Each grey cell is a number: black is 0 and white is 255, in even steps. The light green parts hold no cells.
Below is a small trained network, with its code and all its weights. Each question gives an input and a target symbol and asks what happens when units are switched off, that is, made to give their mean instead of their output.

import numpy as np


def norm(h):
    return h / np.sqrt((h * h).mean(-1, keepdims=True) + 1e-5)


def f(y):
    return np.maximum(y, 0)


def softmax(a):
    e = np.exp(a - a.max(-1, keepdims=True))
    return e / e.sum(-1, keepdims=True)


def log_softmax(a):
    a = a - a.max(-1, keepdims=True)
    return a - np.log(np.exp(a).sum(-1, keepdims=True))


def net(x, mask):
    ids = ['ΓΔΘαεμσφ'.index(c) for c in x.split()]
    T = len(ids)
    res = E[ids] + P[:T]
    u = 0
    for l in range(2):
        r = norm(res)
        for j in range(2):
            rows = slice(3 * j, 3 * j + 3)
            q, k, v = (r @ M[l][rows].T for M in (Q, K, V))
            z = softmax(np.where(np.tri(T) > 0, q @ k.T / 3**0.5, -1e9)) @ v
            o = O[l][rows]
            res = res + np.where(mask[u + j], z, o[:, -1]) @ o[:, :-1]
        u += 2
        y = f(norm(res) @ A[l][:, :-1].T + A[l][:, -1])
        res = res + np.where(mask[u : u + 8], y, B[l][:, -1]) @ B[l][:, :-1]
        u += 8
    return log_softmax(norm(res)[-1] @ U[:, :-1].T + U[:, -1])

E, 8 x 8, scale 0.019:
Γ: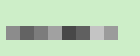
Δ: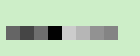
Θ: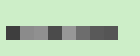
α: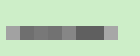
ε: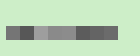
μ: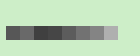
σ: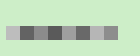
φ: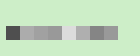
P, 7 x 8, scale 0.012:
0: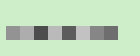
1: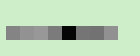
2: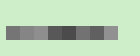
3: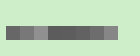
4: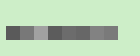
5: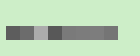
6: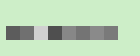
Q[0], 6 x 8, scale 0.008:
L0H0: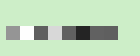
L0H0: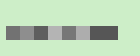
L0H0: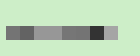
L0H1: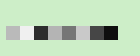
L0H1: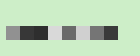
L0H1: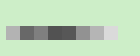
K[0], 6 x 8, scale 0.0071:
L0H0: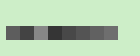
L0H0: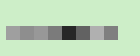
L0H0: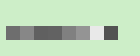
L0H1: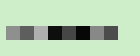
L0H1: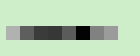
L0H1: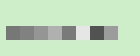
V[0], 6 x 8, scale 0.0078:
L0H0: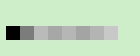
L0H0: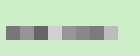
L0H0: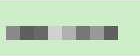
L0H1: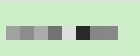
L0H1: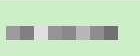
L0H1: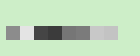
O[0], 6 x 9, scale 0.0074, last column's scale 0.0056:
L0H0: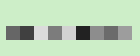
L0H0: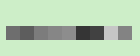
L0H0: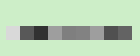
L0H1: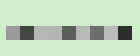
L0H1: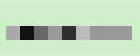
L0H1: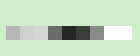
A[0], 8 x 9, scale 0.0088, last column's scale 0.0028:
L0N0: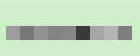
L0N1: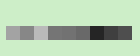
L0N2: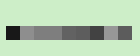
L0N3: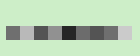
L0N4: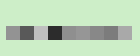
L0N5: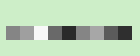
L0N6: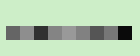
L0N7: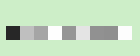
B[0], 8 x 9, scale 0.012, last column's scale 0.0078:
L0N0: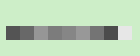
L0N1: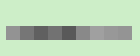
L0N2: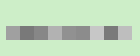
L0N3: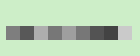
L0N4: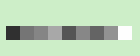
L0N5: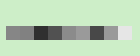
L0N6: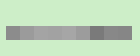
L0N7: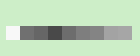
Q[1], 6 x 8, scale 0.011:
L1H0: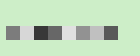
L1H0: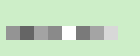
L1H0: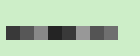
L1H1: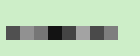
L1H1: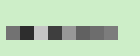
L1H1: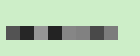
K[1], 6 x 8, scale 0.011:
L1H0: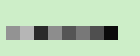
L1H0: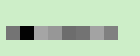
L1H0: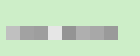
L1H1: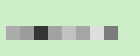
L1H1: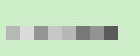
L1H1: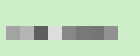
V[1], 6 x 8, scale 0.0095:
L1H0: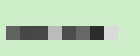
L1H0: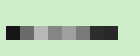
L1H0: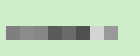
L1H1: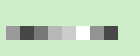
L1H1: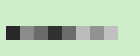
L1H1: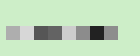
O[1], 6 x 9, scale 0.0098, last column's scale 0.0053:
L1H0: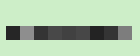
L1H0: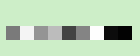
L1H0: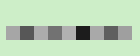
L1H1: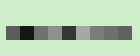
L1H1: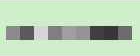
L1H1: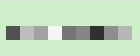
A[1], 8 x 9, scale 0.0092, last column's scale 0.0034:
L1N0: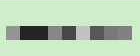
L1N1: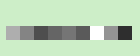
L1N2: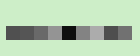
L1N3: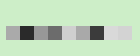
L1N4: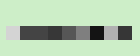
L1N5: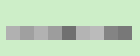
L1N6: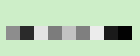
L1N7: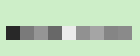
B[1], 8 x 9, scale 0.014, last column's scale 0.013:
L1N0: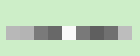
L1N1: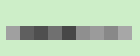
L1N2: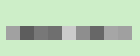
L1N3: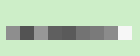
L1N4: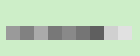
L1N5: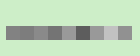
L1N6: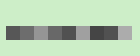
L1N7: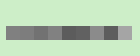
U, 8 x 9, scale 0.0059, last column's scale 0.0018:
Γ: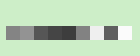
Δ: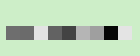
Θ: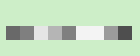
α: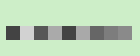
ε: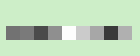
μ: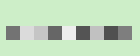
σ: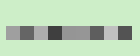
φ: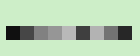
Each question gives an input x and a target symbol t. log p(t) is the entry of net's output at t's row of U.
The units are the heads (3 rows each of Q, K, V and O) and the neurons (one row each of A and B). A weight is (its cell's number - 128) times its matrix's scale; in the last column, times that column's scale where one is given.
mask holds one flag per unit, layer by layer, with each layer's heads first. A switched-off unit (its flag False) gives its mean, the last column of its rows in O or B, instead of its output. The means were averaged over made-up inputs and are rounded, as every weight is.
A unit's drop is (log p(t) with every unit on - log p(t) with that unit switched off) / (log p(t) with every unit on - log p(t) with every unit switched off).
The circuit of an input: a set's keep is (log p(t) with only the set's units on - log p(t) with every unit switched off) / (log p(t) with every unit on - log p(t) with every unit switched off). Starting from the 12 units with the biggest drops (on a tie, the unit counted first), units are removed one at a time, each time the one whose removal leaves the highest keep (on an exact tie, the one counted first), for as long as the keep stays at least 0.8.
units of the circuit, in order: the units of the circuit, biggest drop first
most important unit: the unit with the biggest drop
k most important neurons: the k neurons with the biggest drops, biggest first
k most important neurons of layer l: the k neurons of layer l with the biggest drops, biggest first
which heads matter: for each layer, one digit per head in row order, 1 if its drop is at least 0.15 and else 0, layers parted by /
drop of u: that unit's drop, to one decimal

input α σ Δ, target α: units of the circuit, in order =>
L0N3, L1H1, L0H1, L1H0
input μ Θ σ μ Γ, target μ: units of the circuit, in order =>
L0H1, L1H1
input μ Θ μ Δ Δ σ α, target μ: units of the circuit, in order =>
L0H1, L1H0
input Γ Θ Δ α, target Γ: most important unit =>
L1H1
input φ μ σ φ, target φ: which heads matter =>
11 / 11
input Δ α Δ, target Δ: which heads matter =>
00 / 11
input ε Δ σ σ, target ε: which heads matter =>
01 / 00
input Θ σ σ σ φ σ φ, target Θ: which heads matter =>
11 / 11
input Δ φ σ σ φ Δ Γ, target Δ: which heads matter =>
10 / 01
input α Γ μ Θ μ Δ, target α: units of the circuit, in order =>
L0H0, L0N3, L1H1, L1H0
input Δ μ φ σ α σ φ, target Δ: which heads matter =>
11 / 10
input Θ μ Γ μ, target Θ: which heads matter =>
01 / 10
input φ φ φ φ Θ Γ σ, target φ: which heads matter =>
10 / 01
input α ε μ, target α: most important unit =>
L0N3
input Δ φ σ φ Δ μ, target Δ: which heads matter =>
10 / 01
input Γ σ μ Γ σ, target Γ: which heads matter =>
01 / 00
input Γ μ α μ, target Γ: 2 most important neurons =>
L0N3, L1N1
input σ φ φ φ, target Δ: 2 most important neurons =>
L0N5, L0N2
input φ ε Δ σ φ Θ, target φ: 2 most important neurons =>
L0N7, L0N2
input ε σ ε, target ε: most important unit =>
L0H1
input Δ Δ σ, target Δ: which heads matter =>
00 / 11
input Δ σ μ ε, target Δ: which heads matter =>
00 / 11
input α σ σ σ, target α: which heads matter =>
10 / 01
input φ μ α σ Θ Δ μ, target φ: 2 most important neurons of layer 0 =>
L0N2, L0N5
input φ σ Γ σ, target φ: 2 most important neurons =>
L0N7, L0N4
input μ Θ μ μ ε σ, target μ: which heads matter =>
01 / 01
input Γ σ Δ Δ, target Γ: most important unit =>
L0N3
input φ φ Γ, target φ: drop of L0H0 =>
1.0
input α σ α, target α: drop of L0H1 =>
0.1
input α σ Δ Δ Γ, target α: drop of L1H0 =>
0.1
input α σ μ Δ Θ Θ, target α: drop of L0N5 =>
0.0
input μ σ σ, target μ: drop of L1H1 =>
0.2
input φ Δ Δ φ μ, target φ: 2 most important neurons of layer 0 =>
L0N7, L0N2
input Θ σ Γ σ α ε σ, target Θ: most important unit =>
L1H0
